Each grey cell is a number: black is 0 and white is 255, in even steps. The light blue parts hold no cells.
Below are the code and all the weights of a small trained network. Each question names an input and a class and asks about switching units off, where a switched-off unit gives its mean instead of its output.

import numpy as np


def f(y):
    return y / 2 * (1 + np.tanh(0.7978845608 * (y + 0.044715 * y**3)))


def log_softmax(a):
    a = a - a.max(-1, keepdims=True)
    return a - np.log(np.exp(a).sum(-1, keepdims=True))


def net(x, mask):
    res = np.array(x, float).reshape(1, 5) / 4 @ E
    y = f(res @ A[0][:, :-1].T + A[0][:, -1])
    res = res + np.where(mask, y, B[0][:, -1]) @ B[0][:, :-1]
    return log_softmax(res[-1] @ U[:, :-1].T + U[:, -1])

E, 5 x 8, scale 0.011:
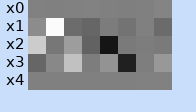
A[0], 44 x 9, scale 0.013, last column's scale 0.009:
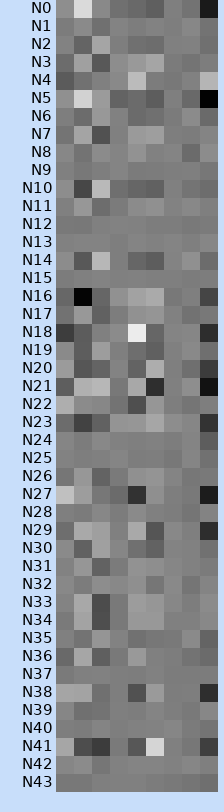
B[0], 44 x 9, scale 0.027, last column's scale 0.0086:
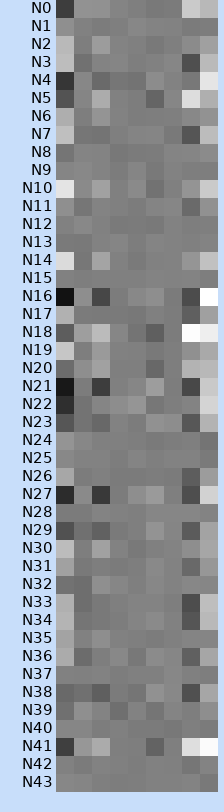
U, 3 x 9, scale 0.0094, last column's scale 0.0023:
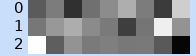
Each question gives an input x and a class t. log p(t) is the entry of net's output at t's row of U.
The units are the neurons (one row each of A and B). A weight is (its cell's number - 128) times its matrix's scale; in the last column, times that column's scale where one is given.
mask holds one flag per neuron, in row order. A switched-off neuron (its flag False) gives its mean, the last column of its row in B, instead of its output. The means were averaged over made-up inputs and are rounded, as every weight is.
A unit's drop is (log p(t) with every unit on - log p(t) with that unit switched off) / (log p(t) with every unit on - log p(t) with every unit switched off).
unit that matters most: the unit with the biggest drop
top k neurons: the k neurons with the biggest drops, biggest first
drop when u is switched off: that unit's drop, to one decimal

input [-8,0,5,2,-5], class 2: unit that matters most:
N41
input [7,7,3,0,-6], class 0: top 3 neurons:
N18, N41, N27
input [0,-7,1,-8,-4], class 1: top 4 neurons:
N41, N20, N27, N21
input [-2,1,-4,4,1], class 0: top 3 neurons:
N21, N41, N5
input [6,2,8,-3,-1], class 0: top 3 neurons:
N27, N18, N38
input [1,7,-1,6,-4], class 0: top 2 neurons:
N21, N18
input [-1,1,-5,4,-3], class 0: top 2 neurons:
N21, N41
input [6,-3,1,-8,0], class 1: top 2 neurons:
N41, N20
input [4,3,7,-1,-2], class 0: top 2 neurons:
N27, N18
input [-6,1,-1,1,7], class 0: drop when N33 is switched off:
0.1
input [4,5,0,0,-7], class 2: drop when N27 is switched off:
0.3
